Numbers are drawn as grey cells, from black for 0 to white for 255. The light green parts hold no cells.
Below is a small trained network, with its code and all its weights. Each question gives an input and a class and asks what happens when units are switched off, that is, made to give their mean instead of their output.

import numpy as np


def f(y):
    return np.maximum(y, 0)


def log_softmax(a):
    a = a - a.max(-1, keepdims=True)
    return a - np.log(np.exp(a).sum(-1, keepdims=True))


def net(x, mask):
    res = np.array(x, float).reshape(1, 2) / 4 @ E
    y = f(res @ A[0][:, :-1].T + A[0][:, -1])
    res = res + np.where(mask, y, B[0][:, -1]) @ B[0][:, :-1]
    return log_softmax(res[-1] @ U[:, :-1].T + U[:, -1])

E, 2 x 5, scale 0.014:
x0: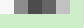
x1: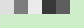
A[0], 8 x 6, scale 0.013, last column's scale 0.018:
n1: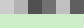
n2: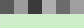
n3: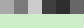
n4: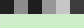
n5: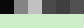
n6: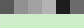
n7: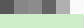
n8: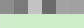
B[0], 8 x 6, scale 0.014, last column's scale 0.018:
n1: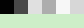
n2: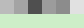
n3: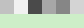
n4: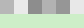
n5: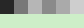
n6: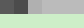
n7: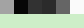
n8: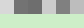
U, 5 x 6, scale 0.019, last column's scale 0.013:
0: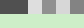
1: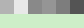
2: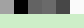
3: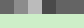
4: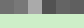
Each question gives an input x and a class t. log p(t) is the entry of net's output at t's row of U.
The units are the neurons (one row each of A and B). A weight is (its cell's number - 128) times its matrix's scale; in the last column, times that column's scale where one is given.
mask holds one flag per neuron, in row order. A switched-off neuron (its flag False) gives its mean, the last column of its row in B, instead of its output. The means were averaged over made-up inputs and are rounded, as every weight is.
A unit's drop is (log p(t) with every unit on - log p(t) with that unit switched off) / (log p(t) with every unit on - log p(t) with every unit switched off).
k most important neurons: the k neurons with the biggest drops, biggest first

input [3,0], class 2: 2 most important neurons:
(n5; n4)
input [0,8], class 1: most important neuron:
(n3)
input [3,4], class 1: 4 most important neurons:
(n3; n7; n5; n6)
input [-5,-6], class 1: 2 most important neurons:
(n4; n1)
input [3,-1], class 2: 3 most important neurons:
(n5; n4; n6)
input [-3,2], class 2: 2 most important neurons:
(n1; n4)
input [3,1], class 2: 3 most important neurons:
(n5; n4; n6)
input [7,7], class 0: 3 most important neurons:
(n1; n4; n2)
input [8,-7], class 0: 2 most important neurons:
(n1; n3)
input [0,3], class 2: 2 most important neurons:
(n4; n2)
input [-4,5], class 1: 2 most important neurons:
(n3; n1)
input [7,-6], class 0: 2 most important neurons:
(n1; n3)
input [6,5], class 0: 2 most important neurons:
(n1; n4)
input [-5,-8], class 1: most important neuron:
(n4)
